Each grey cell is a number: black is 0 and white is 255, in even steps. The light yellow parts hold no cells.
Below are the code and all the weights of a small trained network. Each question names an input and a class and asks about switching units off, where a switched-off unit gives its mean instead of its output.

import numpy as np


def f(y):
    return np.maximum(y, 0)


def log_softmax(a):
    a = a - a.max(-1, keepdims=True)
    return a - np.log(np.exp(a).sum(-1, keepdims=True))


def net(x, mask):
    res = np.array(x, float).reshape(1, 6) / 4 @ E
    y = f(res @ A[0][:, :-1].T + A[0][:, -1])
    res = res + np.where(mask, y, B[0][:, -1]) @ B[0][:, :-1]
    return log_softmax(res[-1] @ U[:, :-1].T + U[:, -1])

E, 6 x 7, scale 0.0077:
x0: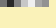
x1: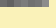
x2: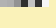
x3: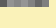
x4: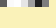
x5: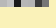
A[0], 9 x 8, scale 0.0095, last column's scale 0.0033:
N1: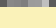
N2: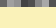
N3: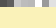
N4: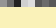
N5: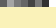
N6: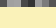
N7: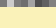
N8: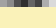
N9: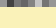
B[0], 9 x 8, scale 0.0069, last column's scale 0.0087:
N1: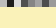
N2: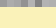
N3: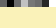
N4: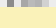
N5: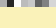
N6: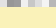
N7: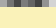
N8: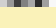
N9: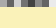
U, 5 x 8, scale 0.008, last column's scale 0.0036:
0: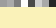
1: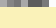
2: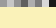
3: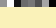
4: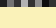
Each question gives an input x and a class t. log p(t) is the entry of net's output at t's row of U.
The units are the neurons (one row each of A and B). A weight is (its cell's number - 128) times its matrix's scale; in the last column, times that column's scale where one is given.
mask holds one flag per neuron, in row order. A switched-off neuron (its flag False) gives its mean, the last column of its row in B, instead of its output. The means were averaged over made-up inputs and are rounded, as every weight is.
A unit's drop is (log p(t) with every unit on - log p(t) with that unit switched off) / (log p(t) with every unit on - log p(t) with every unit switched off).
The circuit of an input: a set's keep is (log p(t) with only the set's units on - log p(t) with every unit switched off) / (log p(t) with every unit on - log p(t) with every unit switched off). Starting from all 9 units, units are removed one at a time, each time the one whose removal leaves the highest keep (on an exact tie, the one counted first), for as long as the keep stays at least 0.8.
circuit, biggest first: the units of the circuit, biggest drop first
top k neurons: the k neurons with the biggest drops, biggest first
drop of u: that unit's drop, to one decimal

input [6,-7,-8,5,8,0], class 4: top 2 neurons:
[N3; N6]
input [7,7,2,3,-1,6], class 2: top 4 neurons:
[N4; N3; N9; N6]
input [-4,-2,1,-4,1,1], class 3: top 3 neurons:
[N4; N3; N9]
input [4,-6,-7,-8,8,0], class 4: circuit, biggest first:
[N3; N6]
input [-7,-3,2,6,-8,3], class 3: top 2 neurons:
[N8; N4]
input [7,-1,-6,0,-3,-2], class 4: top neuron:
[N3]
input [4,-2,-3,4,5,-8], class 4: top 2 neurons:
[N3; N4]
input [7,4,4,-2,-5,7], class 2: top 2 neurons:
[N4; N3]
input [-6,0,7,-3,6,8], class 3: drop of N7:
0.1
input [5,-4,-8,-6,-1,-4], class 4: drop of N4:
0.0
